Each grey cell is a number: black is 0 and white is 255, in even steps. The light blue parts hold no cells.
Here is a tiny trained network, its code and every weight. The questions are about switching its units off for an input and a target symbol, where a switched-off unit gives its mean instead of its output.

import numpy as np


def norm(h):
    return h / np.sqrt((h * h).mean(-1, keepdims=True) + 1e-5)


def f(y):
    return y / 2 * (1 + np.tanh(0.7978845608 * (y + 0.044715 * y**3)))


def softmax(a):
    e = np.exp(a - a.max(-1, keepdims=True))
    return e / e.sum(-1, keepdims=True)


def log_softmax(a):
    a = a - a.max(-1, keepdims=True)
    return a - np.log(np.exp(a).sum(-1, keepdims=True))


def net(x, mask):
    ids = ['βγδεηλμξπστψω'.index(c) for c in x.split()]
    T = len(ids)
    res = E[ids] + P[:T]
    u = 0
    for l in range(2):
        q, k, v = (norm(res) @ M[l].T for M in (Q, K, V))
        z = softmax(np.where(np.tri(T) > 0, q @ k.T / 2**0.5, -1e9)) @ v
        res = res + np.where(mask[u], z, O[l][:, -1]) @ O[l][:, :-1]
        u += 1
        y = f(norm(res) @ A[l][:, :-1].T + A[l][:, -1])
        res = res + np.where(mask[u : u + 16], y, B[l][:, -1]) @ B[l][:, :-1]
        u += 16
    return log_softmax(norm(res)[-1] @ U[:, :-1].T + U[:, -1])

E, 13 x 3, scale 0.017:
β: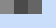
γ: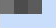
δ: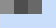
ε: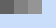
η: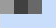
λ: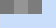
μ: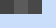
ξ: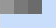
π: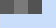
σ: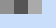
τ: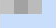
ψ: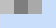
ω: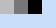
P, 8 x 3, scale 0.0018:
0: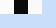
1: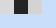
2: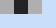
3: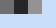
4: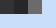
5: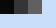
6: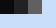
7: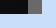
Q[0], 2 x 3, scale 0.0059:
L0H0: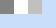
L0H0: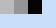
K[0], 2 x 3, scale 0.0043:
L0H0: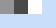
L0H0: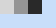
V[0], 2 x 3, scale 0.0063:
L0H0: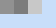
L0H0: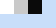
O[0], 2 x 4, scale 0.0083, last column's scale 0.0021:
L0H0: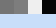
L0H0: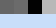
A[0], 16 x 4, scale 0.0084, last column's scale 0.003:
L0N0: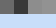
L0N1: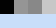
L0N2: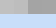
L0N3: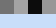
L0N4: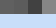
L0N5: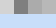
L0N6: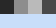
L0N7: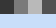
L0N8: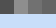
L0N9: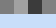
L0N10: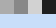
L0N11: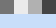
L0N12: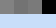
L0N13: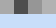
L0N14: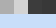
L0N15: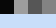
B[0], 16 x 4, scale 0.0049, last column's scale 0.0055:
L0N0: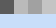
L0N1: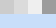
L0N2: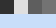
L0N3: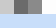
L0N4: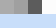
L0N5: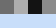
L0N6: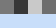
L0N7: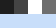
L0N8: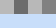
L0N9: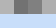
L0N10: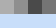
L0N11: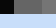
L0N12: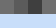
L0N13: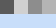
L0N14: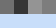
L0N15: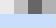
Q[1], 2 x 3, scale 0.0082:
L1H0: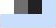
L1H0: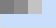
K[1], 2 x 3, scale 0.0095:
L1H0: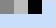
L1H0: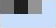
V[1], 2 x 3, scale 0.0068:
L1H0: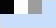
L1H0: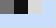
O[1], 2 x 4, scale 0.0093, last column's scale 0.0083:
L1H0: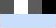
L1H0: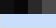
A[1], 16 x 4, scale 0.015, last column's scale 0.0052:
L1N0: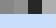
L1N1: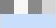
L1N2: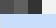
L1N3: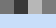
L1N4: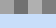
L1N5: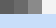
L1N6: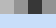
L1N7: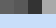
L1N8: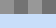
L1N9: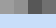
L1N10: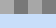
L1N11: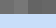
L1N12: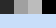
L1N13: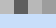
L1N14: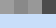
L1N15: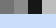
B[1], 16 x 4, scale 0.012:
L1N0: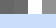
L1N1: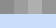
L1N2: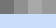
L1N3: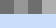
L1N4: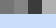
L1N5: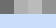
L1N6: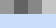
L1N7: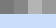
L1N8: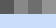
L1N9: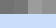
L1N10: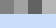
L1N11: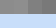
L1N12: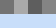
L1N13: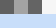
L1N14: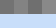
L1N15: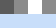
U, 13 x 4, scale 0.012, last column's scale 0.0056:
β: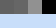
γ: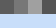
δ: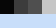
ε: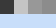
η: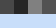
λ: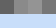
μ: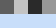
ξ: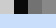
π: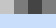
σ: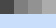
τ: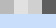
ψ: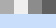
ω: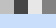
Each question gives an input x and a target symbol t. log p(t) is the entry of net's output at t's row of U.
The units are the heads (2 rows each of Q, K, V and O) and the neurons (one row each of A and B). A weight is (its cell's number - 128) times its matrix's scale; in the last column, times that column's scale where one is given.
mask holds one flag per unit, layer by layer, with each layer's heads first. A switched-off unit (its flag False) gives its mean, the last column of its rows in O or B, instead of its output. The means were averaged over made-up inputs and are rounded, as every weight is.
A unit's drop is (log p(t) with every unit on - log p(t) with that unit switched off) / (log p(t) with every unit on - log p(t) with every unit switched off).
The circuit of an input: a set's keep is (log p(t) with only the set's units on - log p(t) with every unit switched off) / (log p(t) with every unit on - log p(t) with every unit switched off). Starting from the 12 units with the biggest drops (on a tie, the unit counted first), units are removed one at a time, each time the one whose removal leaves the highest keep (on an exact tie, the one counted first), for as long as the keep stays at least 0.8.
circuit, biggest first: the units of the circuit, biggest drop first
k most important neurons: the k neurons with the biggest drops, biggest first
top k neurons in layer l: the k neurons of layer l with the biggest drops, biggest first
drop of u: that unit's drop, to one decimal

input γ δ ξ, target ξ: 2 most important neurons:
L0N1, L0N15
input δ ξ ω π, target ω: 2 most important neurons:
L1N0, L1N15
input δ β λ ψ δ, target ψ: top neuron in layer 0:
L0N5
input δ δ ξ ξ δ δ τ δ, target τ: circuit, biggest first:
L1H0, L0N2, L0N5
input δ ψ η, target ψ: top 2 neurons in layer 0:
L0N5, L0N2
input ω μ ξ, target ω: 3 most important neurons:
L1N0, L1N15, L0N1
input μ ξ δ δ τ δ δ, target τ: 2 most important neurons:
L0N5, L0N2
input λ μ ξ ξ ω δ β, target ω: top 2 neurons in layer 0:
L0N1, L0N14
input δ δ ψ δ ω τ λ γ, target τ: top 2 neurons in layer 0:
L0N5, L0N2
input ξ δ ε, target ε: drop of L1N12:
0.1
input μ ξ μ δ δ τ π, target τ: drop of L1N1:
0.2
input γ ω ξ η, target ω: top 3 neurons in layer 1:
L1N15, L1N0, L1N7
